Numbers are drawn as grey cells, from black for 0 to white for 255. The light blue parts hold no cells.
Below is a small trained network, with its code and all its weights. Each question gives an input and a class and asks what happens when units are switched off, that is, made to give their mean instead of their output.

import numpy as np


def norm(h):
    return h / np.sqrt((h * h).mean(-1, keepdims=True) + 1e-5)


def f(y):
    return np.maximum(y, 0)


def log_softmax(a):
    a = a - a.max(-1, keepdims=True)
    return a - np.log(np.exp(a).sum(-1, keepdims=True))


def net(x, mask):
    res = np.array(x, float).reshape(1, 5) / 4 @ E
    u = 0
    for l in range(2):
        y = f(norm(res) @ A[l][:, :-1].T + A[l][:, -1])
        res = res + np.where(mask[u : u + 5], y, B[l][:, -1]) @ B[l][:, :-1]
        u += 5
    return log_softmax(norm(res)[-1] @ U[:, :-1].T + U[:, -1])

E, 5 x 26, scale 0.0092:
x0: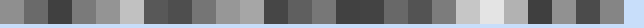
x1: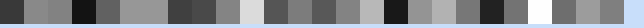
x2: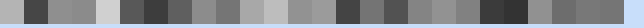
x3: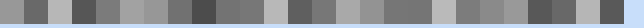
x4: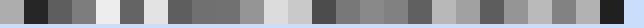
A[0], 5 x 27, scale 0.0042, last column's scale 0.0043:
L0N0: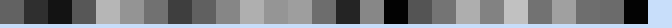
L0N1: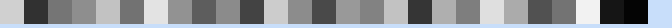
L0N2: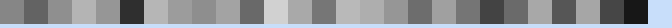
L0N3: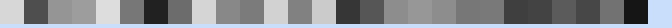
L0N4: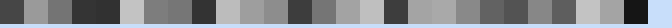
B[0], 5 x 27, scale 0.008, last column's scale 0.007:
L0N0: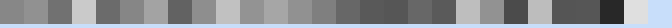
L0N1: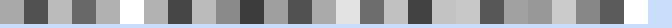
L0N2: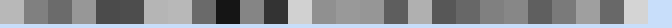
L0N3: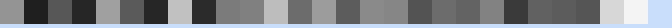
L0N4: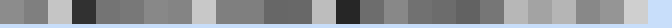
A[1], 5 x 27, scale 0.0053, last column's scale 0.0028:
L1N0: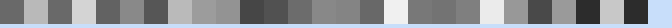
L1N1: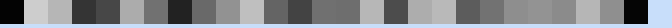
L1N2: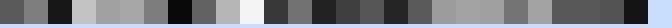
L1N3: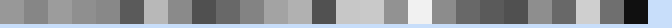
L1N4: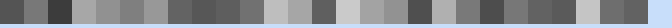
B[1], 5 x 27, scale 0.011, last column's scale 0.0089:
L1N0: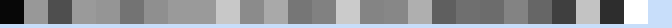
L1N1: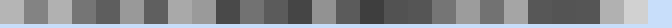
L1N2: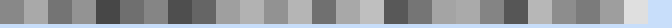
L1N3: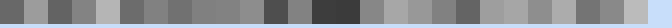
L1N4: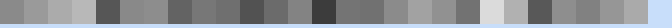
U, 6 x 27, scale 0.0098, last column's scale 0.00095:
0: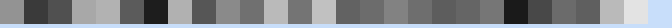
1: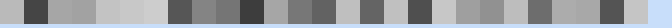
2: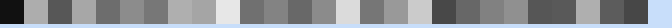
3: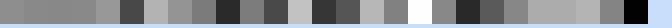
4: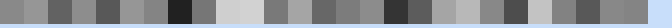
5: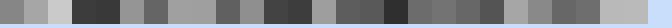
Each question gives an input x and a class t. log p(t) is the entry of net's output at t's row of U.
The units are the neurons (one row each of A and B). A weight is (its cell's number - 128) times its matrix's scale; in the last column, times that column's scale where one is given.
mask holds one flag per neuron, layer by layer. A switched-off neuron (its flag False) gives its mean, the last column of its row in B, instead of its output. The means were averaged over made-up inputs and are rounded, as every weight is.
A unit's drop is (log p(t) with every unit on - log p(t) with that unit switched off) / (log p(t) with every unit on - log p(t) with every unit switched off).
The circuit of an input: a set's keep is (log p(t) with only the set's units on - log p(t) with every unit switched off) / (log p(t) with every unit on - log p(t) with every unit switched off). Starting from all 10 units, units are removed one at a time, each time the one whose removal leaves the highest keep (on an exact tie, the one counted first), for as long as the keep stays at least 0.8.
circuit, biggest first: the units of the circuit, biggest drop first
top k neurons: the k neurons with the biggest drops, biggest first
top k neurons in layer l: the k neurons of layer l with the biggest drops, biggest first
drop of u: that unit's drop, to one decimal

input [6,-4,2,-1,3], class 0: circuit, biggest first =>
(L0N3)
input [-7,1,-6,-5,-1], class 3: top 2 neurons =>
(L1N3; L1N0)
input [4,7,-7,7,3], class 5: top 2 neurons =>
(L1N1; L0N4)
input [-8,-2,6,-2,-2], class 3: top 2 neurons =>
(L0N2; L1N3)
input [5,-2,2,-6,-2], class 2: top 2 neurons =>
(L1N0; L1N1)
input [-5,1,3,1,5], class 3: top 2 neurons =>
(L0N2; L1N3)
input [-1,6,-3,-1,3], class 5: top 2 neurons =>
(L0N4; L1N1)
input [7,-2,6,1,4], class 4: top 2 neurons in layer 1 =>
(L1N2; L1N1)
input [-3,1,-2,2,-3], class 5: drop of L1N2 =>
0.0
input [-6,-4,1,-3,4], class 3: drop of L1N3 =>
0.4
